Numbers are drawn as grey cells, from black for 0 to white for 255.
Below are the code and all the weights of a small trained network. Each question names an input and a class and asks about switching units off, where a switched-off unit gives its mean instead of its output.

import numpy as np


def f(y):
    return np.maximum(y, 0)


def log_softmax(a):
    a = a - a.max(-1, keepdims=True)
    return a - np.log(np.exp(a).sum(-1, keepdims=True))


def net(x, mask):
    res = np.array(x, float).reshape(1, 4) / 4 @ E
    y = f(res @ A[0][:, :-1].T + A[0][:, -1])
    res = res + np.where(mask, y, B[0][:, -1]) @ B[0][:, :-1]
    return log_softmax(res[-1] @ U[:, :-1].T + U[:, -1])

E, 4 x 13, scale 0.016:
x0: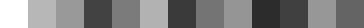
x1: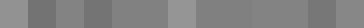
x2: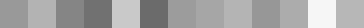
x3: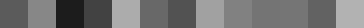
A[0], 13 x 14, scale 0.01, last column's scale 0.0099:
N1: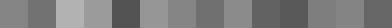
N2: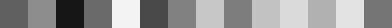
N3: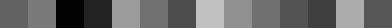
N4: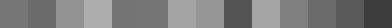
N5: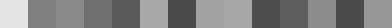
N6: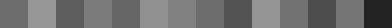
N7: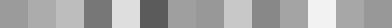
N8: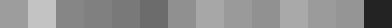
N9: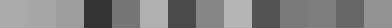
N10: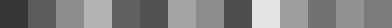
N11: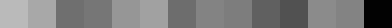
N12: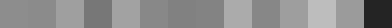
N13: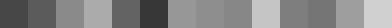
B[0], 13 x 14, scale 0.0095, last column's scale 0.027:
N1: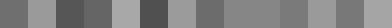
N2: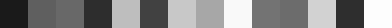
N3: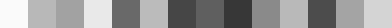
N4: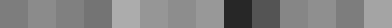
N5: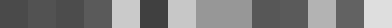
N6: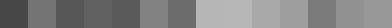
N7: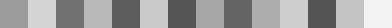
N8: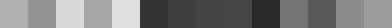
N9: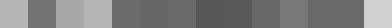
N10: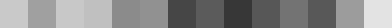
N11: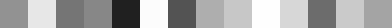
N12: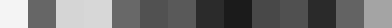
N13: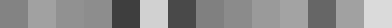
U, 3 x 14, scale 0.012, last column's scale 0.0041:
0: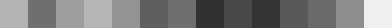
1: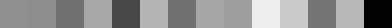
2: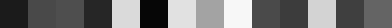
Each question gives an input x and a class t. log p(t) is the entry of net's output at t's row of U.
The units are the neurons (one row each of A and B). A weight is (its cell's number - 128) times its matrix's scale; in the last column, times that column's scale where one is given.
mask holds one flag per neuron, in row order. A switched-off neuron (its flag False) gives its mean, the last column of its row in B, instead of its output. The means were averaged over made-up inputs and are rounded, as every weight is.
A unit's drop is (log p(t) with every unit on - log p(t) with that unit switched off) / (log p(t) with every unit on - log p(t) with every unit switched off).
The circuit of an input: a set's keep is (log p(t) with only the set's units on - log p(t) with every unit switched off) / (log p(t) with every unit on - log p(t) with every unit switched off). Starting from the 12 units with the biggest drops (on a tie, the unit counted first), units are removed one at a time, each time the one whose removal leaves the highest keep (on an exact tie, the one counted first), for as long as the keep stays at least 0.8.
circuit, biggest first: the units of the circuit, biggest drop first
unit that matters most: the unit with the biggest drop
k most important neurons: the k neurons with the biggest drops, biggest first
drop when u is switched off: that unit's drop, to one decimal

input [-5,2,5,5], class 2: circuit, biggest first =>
(N2)
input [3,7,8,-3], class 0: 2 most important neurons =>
(N12, N8)
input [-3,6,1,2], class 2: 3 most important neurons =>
(N2, N7, N11)
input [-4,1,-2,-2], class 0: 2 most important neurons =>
(N7, N10)
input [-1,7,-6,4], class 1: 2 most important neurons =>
(N6, N12)
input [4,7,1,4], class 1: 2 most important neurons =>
(N11, N10)
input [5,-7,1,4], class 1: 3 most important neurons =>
(N11, N10, N12)
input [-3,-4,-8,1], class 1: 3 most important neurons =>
(N6, N12, N9)
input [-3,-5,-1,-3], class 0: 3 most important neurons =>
(N7, N11, N10)
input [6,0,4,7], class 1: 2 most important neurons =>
(N11, N7)
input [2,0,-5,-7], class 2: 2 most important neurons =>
(N3, N10)
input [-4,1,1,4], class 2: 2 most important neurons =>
(N2, N7)
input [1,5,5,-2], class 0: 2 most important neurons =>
(N12, N11)
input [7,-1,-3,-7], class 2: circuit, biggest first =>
(N5)
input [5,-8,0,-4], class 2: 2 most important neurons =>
(N5, N3)
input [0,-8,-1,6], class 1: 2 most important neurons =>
(N3, N10)
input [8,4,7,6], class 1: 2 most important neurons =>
(N11, N7)
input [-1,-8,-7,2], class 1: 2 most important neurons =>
(N6, N12)
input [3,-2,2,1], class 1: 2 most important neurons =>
(N2, N10)
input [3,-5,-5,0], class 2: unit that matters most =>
N10
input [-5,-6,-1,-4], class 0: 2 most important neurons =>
(N10, N7)
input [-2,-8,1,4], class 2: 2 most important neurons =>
(N2, N7)
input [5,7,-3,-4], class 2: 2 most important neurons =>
(N5, N3)
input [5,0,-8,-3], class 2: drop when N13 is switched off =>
0.0
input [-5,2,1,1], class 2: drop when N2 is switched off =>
1.0
